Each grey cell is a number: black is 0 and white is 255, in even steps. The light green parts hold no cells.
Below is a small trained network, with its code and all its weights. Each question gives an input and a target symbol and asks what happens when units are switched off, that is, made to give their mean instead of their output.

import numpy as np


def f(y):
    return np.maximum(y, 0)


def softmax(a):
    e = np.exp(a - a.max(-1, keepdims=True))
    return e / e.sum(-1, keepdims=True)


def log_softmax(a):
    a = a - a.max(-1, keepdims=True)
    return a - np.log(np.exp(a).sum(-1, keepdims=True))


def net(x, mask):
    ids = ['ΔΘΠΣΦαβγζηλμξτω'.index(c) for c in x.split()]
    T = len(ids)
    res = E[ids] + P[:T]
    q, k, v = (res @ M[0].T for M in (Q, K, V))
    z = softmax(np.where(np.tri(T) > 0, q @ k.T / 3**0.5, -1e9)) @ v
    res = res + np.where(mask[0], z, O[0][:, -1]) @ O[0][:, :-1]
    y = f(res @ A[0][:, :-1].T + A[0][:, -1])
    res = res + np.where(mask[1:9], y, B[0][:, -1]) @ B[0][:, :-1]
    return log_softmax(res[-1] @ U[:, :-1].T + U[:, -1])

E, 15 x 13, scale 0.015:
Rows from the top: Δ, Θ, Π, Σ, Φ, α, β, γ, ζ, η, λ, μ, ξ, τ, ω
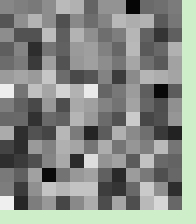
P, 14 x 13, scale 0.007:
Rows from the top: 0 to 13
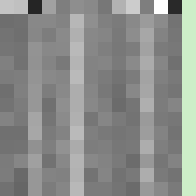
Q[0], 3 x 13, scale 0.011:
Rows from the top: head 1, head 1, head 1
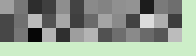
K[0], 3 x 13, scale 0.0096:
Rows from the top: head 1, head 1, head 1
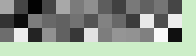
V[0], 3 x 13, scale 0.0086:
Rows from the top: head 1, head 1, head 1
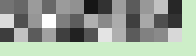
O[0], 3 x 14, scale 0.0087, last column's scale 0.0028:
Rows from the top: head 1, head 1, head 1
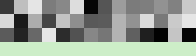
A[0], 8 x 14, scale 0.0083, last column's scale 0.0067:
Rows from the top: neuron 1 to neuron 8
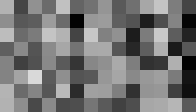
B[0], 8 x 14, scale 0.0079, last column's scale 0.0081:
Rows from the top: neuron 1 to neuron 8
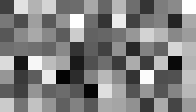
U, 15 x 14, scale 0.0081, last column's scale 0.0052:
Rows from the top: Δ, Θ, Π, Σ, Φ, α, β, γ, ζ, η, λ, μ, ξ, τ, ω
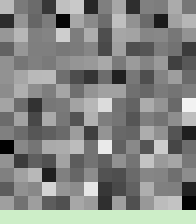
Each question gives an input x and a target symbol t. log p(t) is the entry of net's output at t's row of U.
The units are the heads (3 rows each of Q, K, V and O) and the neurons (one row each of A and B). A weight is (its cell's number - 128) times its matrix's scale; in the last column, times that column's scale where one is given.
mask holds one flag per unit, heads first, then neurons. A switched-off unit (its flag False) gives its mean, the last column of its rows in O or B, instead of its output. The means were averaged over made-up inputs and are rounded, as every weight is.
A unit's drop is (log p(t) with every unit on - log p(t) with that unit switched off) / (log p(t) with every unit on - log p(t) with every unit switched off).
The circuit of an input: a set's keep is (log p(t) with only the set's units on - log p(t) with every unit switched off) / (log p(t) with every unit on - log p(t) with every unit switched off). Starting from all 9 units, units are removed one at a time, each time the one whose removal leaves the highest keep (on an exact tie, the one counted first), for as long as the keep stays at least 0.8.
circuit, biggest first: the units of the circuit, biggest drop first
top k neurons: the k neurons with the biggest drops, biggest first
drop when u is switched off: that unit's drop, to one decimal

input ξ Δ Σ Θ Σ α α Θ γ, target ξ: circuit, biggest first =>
[head 1; neuron 4]
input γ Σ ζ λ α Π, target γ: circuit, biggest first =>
[head 1; neuron 1]
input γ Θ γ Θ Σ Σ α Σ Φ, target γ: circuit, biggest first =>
[head 1; neuron 1]
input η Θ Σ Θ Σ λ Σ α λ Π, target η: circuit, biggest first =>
[neuron 6; head 1]
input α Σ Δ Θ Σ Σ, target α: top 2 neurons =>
[neuron 5; neuron 2]
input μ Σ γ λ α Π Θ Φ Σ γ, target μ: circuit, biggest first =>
[head 1; neuron 1]
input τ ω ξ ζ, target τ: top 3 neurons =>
[neuron 1; neuron 6; neuron 7]
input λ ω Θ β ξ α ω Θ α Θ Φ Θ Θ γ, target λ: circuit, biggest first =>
[head 1]
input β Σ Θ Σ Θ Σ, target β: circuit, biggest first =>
[neuron 1; head 1; neuron 7; neuron 6]
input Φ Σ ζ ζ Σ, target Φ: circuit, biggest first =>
[head 1; neuron 5; neuron 2; neuron 4]
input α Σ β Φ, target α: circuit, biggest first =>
[head 1; neuron 5]
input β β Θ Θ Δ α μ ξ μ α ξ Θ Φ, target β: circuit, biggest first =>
[neuron 1; head 1; neuron 7]
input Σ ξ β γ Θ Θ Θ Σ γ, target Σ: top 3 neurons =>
[neuron 2; neuron 4; neuron 5]
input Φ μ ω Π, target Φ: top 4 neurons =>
[neuron 5; neuron 2; neuron 1; neuron 4]
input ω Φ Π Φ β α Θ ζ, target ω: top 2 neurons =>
[neuron 1; neuron 6]
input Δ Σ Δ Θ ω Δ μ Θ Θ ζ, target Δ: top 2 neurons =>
[neuron 1; neuron 6]
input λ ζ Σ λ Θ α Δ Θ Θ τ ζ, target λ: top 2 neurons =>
[neuron 4; neuron 6]
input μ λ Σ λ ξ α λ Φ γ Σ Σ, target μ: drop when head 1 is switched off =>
0.8
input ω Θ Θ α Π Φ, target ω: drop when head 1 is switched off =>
1.0
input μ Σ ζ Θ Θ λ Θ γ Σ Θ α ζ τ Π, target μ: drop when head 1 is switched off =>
0.8
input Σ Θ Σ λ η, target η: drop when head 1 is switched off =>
1.3
